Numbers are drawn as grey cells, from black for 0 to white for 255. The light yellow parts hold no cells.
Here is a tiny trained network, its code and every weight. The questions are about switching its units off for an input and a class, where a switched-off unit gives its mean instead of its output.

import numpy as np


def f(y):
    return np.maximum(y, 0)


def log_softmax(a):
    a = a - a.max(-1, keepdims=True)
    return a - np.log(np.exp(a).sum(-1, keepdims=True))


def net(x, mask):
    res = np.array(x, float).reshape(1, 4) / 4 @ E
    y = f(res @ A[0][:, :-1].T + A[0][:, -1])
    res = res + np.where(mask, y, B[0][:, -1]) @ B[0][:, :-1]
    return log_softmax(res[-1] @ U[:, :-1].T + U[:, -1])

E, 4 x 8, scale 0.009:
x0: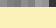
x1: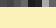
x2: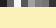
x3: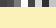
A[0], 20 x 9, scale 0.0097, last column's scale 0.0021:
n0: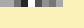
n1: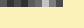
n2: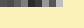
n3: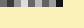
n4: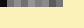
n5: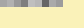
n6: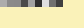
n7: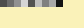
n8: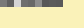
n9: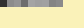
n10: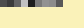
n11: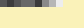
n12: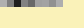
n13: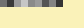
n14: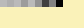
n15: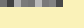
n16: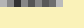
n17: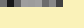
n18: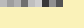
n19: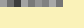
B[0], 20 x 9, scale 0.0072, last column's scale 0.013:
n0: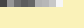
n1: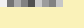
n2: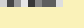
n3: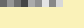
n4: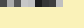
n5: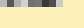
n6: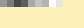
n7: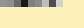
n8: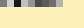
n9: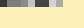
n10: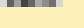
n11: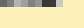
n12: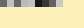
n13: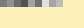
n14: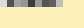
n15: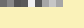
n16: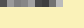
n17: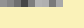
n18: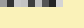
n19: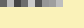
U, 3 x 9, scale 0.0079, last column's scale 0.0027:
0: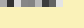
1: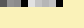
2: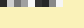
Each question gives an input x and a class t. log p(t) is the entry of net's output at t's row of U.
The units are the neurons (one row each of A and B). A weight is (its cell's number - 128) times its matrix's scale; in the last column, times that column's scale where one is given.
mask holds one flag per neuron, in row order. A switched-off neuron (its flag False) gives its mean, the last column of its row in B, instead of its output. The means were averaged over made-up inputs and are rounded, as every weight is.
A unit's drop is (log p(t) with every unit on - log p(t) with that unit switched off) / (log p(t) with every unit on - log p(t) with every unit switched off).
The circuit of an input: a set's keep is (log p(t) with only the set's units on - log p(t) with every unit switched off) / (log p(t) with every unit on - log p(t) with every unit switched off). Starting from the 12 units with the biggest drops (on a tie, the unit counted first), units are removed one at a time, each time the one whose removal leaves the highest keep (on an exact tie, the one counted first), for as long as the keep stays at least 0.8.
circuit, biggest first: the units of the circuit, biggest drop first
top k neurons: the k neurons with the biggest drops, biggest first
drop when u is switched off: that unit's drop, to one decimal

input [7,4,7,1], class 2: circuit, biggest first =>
(n4)
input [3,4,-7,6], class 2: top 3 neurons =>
(n12 n16 n6)
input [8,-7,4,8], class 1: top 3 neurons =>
(n3 n13 n15)
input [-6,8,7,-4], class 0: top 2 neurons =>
(n1 n2)
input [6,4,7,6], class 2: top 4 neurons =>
(n4 n8 n6 n0)
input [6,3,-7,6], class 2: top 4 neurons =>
(n12 n16 n6 n0)
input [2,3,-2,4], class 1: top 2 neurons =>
(n18 n5)
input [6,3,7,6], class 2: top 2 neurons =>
(n4 n8)
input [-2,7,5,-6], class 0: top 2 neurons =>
(n2 n1)
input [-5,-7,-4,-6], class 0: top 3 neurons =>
(n5 n18 n14)
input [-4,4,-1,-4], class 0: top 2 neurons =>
(n2 n3)
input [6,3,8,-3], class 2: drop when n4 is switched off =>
0.1
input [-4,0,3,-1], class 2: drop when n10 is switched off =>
0.1
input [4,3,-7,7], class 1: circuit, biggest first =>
(n3)
